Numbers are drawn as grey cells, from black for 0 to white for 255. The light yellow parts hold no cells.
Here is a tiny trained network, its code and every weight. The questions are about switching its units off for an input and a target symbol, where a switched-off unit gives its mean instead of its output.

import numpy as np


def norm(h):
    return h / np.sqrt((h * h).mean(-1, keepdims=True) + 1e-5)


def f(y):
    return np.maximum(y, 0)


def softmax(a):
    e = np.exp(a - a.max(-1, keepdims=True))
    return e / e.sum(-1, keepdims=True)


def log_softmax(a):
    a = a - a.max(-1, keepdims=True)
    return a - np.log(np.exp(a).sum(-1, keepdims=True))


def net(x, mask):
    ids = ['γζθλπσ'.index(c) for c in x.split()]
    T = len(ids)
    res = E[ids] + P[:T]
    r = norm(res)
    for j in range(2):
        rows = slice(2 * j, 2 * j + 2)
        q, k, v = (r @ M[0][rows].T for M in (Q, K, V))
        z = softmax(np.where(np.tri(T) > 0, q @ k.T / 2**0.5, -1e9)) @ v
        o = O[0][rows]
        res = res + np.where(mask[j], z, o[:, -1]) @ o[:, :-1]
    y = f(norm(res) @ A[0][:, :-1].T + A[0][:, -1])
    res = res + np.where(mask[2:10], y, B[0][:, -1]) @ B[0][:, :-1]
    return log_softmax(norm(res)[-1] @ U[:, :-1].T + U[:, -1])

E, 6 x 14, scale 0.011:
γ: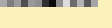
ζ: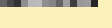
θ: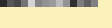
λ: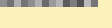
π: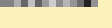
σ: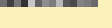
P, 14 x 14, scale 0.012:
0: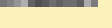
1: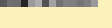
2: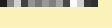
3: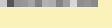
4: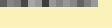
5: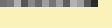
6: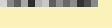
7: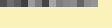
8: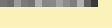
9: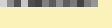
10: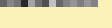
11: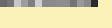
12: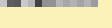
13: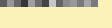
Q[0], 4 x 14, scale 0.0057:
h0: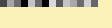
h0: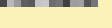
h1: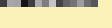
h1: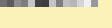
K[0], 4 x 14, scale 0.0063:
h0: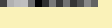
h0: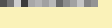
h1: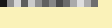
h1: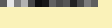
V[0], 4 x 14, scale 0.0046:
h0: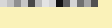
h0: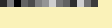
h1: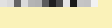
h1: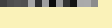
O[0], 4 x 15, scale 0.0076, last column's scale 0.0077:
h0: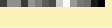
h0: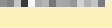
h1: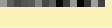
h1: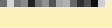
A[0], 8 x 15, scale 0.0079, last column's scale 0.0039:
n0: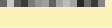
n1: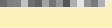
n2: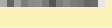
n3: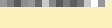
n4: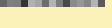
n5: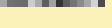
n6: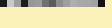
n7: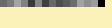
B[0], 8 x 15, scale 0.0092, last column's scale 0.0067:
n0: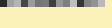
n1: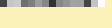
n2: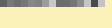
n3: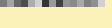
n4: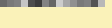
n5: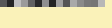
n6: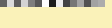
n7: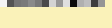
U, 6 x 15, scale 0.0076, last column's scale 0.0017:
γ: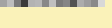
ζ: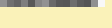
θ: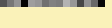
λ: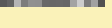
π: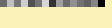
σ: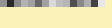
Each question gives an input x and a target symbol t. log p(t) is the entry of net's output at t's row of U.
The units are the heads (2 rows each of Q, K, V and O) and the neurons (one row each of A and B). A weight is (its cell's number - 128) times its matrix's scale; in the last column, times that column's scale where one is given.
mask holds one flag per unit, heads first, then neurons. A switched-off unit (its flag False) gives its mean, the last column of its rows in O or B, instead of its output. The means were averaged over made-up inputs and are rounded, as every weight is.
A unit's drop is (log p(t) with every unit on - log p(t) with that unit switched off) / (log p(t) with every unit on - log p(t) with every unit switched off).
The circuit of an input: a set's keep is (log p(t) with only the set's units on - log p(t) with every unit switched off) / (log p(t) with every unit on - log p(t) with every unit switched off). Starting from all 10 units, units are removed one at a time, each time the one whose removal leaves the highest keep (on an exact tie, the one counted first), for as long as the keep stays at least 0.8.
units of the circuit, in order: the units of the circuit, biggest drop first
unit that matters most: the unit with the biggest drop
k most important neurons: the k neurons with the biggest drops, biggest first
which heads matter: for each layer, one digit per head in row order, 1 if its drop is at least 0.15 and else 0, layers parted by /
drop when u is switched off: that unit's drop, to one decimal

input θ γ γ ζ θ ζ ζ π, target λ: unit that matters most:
h0
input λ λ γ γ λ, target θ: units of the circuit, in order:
h0, n0
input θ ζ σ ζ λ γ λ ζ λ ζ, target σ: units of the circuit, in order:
h0, n1
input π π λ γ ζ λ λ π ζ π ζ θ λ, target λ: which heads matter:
01
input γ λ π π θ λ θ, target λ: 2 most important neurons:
n3, n5
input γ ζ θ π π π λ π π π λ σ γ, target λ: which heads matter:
01
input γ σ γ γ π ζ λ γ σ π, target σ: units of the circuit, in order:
h0, h1, n1
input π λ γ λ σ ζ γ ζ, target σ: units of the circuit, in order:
h1, h0, n1
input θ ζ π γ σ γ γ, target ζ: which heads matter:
01
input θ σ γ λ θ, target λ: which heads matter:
10
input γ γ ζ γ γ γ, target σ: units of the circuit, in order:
n7, h1, n1, n2
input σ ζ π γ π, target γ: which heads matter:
11
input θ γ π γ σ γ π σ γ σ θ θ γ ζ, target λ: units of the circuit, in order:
h0, n5
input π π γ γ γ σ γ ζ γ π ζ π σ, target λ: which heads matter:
01
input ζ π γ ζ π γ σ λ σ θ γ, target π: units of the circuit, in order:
n6
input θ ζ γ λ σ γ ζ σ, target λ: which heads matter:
10
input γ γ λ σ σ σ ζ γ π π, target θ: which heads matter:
10
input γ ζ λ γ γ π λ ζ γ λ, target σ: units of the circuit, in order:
h0, h1, n1
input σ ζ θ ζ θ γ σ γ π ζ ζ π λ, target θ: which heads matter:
11
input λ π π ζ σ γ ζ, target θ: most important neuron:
n0
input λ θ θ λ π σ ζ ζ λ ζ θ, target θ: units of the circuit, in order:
h0, n0
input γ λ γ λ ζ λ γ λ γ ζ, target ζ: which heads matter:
01
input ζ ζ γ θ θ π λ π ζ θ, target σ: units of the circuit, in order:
h0, n1
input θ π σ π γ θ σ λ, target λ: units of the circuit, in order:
h0, n5, n3
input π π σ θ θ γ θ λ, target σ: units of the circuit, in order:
h1, h0, n1
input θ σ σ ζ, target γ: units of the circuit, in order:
h0, n3
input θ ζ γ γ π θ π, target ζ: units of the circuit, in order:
h1
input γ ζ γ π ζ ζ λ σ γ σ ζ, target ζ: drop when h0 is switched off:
0.1
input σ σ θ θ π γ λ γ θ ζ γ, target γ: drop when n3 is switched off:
0.0
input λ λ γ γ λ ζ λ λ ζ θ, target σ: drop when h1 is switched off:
0.8
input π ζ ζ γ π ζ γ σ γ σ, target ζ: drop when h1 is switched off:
0.3
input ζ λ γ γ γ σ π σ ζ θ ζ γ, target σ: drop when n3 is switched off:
0.2
